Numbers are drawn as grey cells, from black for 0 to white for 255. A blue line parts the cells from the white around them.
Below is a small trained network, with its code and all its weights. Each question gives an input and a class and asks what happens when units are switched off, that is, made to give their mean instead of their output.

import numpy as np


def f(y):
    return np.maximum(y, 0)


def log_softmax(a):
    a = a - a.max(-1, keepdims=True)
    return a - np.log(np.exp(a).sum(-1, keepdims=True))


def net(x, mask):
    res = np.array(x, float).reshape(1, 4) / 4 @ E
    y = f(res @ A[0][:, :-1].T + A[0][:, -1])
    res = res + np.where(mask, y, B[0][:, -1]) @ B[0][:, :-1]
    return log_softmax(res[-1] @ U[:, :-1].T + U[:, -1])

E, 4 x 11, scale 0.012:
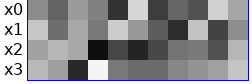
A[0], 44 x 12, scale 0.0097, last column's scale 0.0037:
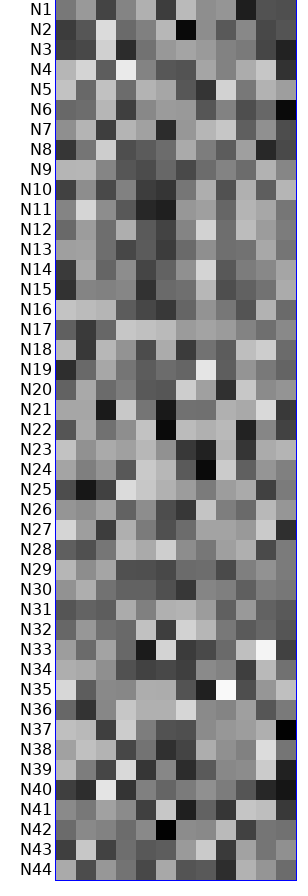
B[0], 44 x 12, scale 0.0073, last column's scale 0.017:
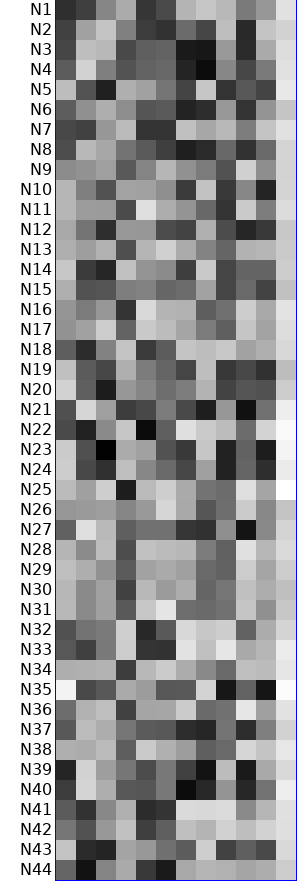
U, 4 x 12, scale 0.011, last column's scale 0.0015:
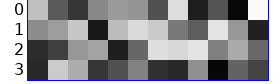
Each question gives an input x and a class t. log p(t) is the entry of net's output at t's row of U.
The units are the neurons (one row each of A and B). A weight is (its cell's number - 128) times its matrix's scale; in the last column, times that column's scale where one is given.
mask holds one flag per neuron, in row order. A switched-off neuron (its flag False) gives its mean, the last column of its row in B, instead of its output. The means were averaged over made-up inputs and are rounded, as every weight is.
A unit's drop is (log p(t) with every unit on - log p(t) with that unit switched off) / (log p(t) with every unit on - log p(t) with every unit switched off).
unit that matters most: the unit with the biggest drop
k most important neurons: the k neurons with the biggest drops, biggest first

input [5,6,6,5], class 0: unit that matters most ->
N23
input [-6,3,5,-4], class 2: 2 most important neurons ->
(N22 N42)
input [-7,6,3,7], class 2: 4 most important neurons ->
(N22 N7 N42 N1)
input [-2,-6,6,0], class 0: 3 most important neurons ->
(N43 N14 N10)
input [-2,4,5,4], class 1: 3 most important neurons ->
(N38 N34 N16)
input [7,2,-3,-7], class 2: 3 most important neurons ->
(N33 N41 N44)
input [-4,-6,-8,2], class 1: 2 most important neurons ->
(N25 N36)
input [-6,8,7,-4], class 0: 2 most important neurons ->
(N23 N24)
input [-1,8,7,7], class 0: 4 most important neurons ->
(N23 N35 N5 N24)
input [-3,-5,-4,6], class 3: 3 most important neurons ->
(N21 N4 N35)
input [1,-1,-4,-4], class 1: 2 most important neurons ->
(N21 N39)
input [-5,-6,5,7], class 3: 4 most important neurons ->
(N21 N27 N4 N37)
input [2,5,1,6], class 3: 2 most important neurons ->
(N39 N21)
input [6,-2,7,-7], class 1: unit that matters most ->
N29
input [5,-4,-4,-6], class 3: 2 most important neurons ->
(N8 N3)
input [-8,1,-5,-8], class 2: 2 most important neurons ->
(N22 N32)
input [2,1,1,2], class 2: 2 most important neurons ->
(N40 N3)
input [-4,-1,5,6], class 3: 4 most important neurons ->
(N21 N27 N37 N4)
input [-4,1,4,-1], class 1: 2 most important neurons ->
(N33 N41)
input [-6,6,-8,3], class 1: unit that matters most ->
N25
